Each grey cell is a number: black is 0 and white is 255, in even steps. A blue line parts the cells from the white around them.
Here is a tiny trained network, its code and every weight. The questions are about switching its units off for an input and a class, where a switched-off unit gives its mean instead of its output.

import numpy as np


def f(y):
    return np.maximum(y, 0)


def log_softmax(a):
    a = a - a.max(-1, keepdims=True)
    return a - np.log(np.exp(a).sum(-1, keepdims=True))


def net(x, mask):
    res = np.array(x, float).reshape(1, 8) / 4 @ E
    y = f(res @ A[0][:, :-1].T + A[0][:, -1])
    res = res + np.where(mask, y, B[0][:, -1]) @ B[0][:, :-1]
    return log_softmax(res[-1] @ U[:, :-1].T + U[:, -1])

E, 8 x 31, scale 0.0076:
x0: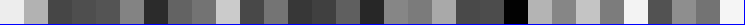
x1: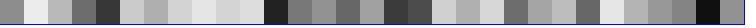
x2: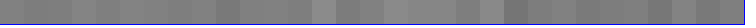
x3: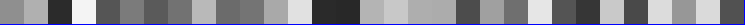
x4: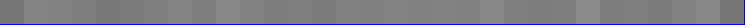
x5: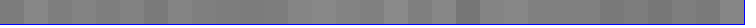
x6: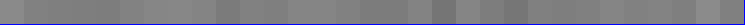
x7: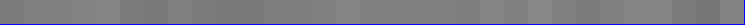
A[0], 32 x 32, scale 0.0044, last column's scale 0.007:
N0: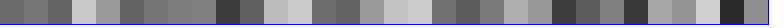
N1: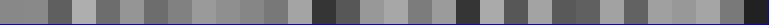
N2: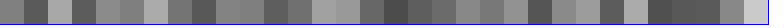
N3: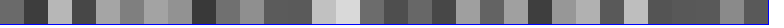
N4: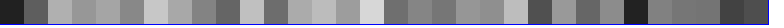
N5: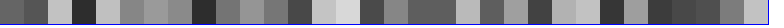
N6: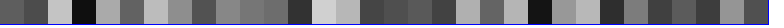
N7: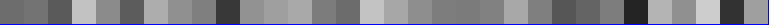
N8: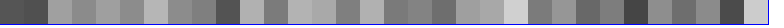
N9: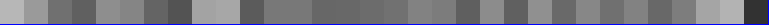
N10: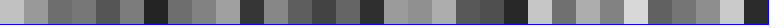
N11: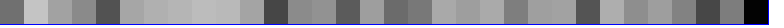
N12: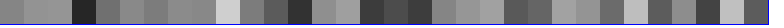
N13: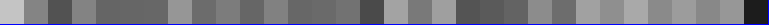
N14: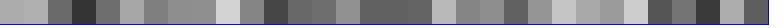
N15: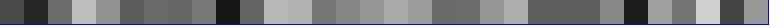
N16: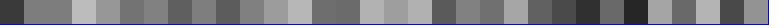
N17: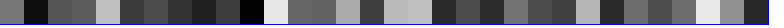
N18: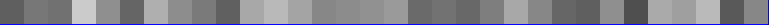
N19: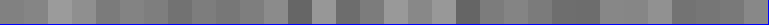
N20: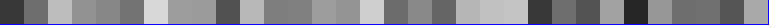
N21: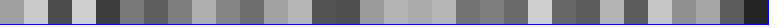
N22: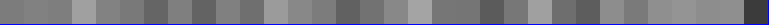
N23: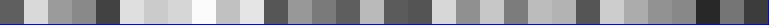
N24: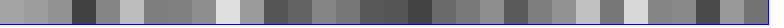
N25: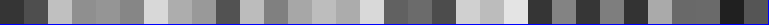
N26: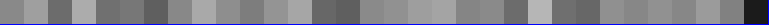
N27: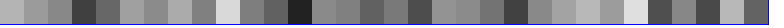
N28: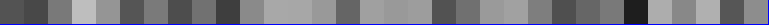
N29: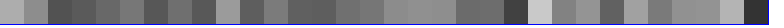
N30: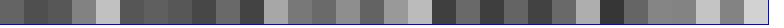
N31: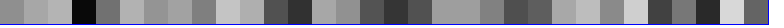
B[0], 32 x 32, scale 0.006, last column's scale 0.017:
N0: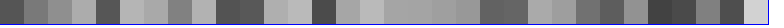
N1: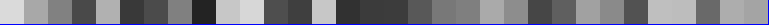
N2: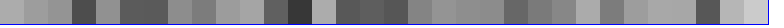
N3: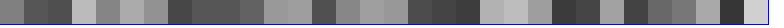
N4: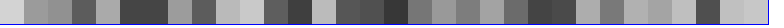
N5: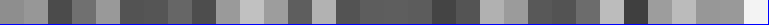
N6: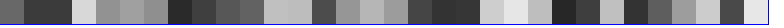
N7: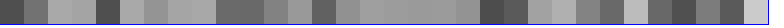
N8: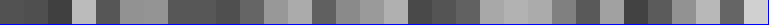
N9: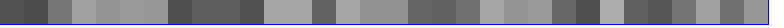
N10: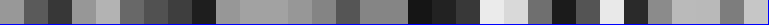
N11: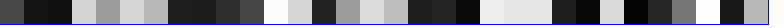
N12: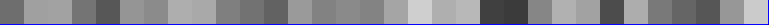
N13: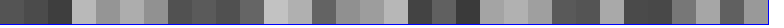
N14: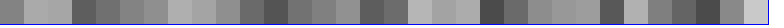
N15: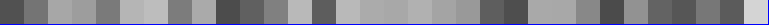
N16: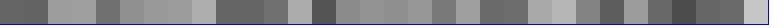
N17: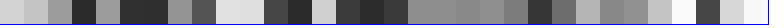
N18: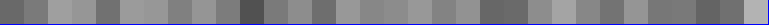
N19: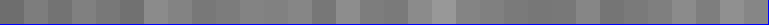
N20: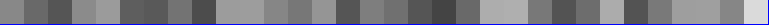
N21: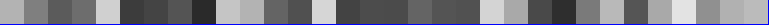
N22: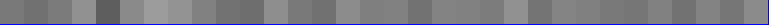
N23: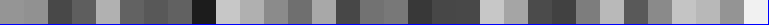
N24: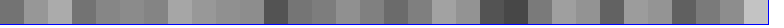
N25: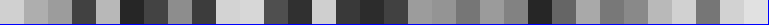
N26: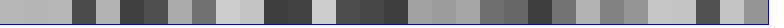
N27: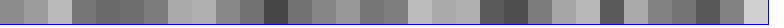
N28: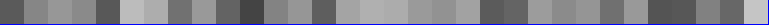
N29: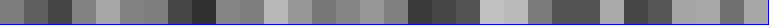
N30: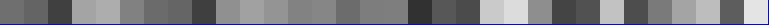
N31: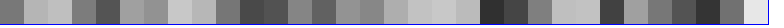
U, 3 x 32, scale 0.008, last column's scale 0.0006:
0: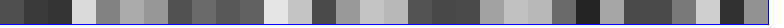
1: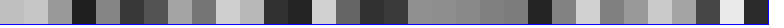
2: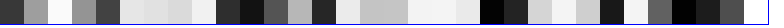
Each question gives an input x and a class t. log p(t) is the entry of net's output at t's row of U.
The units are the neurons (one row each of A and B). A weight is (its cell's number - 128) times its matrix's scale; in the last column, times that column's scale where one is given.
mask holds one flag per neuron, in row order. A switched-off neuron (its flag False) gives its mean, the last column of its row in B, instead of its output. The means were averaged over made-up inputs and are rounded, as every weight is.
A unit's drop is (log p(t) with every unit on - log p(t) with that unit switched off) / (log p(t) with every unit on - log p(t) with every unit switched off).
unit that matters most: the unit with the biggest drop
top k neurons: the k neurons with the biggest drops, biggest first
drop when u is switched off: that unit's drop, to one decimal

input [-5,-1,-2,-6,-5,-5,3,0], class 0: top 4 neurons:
N6; N3; N17; N8
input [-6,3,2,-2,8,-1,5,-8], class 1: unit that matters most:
N25
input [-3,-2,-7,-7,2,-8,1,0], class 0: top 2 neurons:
N6; N3
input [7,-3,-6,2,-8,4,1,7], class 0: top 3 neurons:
N25; N10; N13
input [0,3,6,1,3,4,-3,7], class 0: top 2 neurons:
N17; N25
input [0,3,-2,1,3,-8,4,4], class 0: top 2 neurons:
N17; N25
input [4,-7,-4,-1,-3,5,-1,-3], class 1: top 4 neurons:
N17; N11; N8; N6
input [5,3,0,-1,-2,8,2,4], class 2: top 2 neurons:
N17; N25
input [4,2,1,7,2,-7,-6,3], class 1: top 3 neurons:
N6; N1; N26
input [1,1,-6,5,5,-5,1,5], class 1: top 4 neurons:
N6; N11; N3; N8
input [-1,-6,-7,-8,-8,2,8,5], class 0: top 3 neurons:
N6; N3; N30
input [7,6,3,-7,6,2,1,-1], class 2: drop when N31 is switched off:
0.3
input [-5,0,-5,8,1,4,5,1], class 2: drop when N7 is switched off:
0.1
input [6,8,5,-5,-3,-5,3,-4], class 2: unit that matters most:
N31
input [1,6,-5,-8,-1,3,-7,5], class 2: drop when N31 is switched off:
0.5
